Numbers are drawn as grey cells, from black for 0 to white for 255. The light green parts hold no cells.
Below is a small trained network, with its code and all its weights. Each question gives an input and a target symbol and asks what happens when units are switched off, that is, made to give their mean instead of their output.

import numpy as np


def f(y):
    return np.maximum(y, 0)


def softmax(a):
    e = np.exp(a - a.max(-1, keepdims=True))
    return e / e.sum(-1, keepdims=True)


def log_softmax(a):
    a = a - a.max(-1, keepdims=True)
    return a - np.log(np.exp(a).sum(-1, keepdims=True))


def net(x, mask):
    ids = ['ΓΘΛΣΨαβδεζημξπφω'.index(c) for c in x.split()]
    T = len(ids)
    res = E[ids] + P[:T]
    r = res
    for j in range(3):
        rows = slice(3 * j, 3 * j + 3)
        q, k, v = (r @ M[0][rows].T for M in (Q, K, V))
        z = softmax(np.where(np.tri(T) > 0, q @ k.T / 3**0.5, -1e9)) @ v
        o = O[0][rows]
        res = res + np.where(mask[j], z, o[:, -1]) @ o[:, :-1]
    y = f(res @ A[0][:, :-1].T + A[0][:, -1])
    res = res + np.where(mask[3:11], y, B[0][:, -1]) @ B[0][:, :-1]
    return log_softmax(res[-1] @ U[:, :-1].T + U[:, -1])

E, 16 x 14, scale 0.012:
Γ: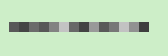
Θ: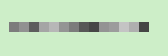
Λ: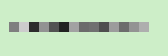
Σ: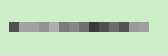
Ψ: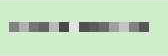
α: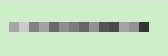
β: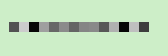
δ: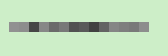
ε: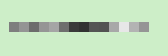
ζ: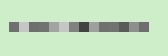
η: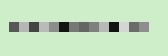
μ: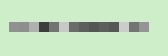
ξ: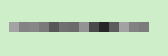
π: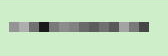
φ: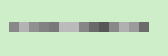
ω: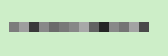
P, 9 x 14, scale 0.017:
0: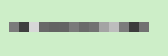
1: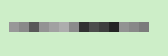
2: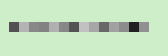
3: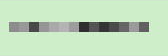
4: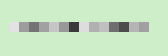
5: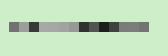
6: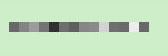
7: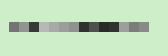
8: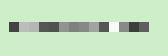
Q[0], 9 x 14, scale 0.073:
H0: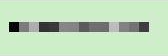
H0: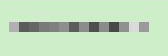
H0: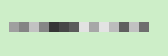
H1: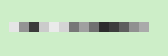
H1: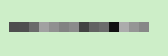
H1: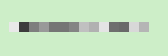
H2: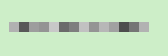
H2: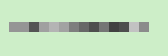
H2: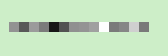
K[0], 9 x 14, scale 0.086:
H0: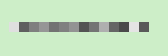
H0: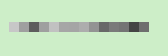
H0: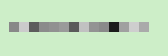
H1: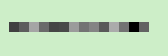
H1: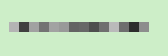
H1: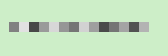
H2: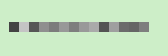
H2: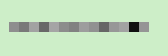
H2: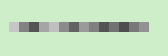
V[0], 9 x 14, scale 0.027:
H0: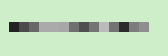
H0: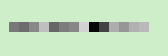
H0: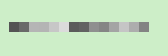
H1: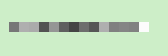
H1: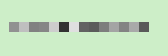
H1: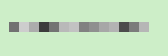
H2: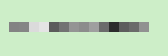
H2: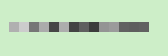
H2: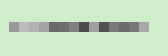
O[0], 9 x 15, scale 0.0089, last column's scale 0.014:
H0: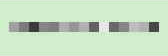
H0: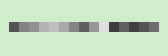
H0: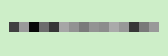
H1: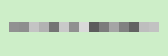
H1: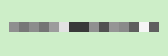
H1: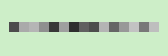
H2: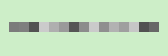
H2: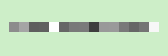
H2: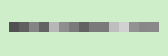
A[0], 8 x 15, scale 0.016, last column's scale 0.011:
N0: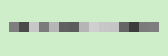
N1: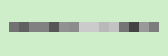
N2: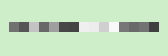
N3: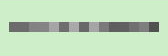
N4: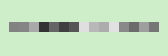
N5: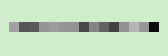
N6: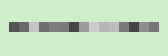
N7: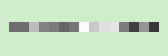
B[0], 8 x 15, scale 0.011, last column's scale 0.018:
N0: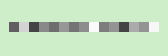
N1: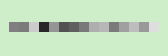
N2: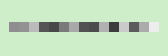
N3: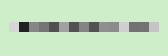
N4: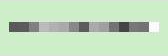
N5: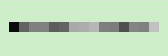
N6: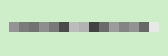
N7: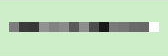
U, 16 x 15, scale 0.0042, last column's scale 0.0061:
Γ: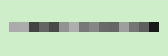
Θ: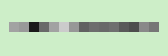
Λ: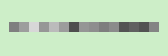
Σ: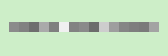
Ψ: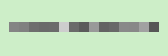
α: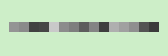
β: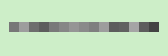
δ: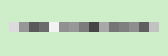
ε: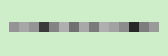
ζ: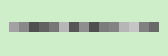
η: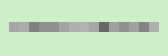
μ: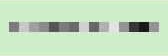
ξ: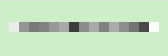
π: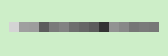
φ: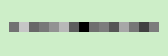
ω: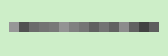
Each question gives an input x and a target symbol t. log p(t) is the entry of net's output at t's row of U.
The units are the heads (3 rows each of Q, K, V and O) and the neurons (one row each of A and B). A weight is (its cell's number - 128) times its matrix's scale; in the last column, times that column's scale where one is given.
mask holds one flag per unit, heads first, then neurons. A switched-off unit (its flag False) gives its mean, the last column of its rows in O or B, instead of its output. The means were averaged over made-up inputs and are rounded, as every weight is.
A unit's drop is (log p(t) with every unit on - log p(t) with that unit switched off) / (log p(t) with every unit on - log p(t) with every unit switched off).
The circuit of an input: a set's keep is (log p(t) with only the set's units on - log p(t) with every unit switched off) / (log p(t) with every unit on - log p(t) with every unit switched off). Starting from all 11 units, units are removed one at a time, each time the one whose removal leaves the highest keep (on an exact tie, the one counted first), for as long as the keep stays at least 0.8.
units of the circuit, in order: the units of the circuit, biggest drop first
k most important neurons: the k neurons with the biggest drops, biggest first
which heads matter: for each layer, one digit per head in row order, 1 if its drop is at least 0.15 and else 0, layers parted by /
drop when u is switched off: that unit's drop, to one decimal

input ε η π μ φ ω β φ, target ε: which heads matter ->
110
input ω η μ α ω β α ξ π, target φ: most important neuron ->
(N2)
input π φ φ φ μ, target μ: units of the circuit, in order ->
(H0 N6)
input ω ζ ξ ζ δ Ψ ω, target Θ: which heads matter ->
011
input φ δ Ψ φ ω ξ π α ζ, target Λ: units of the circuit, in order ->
(H0 N4)
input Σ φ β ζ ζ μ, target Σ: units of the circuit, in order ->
(H0 H1)
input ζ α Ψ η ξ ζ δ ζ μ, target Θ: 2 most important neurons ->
(N7 N0)
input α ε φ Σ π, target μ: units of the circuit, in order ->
(H0 N6)
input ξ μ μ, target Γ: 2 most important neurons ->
(N0 N2)
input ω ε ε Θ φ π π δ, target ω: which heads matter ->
110
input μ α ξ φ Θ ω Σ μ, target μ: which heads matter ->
010
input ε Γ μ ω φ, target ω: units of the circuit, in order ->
(N7 H1)
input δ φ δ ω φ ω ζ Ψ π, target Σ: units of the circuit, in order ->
(H0 N4)
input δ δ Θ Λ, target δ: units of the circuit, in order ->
(H0 H2)
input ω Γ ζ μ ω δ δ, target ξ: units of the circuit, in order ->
(H0 H1 N3 N0)
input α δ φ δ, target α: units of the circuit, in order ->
(H2 H0)
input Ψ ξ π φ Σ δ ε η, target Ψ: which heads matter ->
010
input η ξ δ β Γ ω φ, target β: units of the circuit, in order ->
(H0 N1 H1 N4)
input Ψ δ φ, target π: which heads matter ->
010
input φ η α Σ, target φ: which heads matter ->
110
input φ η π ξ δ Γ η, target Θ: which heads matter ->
011
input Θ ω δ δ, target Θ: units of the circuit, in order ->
(H0 H1)
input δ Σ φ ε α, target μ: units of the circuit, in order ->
(H0 N6)
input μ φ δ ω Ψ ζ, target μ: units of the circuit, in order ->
(H1)
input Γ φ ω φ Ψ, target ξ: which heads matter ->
110
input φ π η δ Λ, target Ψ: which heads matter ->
011
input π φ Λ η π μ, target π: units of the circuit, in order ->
(H0)
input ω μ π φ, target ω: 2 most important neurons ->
(N3 N5)
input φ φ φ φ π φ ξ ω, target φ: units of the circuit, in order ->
(H1 H0)
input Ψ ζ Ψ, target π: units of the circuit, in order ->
(H1 N6 H0)
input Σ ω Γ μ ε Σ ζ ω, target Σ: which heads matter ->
100
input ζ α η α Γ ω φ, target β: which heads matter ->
111
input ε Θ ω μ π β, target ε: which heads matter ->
110
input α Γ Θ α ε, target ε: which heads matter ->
101
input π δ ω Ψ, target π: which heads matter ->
100
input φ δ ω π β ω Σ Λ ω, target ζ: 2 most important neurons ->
(N7 N1)
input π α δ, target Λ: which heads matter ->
100
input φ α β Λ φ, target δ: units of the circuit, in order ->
(H2 H0)
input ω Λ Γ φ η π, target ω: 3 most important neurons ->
(N3 N5 N0)
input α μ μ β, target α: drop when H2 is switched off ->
0.2
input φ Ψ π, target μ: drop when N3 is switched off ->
0.0
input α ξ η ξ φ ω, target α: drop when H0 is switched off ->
0.1
